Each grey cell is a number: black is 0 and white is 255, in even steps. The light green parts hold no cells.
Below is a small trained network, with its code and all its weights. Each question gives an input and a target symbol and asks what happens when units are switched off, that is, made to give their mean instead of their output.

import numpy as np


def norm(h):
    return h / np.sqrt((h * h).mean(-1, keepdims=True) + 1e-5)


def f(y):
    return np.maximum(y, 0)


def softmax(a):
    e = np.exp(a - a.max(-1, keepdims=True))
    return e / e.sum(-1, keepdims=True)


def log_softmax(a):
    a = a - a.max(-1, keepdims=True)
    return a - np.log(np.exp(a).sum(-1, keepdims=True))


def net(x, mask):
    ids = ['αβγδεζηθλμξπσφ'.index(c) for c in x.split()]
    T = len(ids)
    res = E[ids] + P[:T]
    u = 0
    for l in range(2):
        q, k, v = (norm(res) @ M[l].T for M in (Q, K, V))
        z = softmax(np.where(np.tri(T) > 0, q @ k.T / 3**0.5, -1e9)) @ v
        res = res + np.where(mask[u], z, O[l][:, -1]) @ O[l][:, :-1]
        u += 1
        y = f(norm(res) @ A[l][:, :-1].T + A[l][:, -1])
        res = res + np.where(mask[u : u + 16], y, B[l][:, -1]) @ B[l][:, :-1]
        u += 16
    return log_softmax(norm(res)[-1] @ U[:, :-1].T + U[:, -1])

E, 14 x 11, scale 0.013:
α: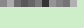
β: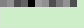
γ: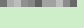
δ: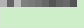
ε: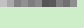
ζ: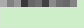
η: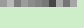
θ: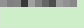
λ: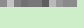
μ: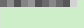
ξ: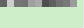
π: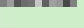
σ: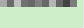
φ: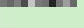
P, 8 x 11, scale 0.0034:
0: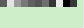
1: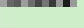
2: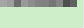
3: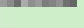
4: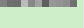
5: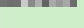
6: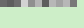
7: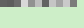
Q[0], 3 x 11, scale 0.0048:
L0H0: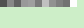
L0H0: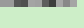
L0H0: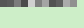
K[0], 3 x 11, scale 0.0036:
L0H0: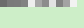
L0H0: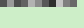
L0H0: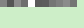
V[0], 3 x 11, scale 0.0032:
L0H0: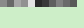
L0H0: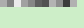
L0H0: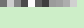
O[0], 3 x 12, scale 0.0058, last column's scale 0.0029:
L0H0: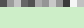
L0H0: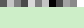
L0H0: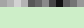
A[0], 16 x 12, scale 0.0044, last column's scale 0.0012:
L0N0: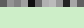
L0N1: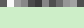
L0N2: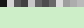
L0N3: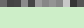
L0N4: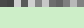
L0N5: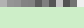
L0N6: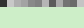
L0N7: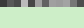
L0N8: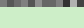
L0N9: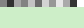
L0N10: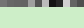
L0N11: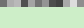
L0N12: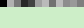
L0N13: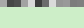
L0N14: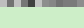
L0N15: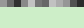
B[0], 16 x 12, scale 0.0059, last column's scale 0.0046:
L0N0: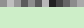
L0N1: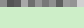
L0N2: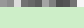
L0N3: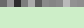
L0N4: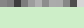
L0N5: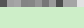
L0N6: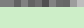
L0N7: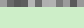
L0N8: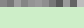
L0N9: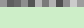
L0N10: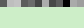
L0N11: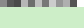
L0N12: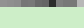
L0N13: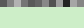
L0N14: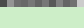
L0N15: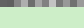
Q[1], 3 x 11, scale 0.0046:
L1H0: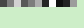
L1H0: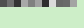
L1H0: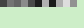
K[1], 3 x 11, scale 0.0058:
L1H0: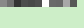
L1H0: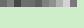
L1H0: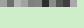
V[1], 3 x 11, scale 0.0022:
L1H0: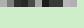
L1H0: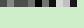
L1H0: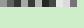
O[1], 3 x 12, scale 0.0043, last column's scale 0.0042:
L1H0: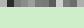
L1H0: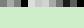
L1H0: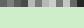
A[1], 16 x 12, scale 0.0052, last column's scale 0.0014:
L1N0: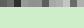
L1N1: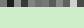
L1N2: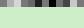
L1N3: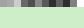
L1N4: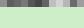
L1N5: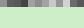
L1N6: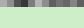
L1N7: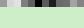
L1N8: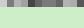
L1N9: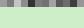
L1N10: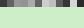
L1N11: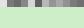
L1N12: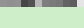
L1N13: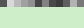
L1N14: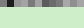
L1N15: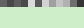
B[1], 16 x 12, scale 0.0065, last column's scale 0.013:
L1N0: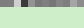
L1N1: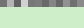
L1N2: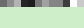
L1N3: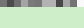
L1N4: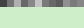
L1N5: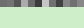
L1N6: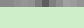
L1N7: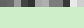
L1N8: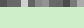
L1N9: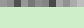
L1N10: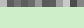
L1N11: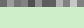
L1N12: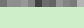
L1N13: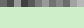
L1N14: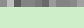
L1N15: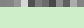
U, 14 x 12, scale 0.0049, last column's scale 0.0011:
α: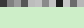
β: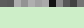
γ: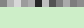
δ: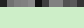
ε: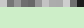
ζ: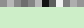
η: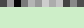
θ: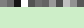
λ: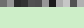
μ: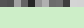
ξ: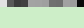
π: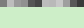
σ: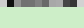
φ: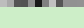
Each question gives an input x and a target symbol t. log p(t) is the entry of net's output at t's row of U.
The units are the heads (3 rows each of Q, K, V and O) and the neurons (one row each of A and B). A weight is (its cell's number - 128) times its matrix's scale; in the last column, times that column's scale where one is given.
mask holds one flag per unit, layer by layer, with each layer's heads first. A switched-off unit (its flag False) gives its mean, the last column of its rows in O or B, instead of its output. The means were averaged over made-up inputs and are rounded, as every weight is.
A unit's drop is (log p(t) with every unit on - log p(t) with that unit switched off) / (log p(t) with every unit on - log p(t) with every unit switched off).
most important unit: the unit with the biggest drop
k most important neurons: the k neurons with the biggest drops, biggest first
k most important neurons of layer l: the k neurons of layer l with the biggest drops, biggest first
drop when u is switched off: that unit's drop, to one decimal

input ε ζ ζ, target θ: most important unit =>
L0N11
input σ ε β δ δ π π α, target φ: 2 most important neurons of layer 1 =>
(L1N7 L1N2)
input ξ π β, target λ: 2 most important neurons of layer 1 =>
(L1N3 L1N0)
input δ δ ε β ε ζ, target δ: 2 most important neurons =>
(L1N7 L1N2)
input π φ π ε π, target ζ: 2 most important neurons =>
(L1N3 L0N11)
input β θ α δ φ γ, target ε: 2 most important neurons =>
(L0N9 L1N10)
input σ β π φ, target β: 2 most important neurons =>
(L1N2 L1N7)
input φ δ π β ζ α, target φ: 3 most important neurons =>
(L1N7 L1N2 L1N5)
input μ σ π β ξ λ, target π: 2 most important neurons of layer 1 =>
(L1N7 L1N2)
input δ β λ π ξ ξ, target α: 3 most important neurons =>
(L1N2 L1N7 L1N9)
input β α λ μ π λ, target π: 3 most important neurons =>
(L1N7 L1N3 L1N2)
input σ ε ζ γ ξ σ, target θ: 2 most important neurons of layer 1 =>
(L1N2 L1N7)
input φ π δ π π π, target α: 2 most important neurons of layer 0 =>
(L0N15 L0N7)
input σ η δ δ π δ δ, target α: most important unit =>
L0H0
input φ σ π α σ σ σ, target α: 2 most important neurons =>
(L0N2 L0N4)
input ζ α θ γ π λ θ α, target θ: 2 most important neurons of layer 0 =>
(L0N1 L0N11)
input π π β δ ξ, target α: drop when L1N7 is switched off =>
0.3
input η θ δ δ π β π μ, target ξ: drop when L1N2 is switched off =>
0.3
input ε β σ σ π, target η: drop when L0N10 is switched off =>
0.0
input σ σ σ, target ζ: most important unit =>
L1N3
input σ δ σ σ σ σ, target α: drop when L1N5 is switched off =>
0.3
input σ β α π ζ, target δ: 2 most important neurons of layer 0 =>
(L0N13 L0N11)
